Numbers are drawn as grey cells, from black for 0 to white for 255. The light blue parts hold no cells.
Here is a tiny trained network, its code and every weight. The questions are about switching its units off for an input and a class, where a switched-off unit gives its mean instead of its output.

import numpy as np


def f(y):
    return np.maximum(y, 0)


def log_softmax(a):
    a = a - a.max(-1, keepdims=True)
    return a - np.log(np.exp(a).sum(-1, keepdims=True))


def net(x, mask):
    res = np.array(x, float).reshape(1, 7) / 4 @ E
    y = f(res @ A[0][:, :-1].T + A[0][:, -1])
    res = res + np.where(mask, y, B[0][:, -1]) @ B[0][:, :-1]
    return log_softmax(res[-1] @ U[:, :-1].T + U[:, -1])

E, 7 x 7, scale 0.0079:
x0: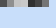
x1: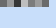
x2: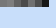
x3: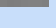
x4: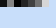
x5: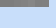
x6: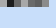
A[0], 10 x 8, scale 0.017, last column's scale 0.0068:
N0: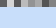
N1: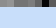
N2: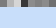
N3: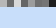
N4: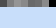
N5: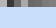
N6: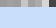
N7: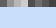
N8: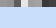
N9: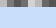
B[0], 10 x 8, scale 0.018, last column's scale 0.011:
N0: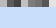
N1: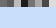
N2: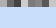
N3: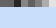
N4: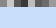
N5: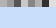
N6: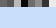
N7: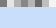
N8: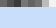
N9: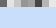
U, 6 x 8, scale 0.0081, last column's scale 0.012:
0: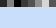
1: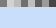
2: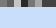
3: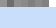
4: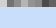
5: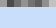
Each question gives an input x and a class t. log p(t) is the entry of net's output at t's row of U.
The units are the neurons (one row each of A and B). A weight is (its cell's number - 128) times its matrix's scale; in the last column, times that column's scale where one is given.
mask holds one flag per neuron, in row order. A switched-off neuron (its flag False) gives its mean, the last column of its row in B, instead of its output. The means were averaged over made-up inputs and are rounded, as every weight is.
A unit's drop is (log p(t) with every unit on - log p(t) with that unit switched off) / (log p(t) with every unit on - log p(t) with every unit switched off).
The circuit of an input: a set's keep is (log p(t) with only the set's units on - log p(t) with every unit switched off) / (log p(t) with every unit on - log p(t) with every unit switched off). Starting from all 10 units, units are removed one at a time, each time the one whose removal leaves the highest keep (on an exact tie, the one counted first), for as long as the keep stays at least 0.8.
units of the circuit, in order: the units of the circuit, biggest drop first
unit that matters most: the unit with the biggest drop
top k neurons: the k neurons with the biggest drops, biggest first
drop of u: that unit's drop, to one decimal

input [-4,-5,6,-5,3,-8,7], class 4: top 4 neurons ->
[N6; N5; N8; N3]
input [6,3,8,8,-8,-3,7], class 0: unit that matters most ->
N8
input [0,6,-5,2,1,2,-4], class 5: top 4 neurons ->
[N0; N1; N5; N7]
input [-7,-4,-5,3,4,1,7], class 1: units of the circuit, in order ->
[N9; N8]
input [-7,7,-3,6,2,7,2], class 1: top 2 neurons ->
[N9; N3]
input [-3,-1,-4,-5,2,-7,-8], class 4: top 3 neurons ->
[N2; N8; N3]
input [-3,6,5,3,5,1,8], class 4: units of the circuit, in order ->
[N5; N8]
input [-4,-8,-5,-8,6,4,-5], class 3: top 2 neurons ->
[N8; N3]
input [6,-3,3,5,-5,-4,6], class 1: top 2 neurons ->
[N7; N0]
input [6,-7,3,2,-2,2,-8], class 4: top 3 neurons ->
[N2; N8; N9]
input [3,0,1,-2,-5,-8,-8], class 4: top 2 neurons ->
[N2; N0]
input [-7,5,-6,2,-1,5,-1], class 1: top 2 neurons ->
[N9; N1]
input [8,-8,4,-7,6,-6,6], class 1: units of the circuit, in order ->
[N8; N4]
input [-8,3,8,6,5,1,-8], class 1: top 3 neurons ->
[N9; N6; N5]
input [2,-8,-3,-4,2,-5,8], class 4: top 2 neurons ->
[N5; N8]
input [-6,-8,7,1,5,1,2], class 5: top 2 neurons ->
[N6; N7]
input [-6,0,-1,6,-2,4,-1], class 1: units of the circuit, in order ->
[N9]
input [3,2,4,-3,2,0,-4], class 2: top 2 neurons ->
[N1; N5]
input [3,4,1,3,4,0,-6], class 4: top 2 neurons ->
[N0; N8]
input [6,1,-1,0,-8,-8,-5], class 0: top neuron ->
[N8]
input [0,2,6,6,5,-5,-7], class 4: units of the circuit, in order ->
[N0; N8]
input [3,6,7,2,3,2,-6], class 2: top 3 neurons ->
[N1; N5; N2]
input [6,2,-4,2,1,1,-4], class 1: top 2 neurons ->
[N7; N5]
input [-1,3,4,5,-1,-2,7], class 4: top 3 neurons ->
[N5; N6; N3]
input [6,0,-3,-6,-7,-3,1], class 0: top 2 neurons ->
[N3; N8]
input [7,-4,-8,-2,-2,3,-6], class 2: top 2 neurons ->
[N6; N9]
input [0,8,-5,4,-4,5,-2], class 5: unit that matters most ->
N0
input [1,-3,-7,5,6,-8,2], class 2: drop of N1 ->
-0.1
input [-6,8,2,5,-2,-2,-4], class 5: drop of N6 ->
0.1
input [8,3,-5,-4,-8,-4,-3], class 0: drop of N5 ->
0.0
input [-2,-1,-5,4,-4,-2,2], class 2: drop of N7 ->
0.1
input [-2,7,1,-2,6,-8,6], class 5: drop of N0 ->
-0.1
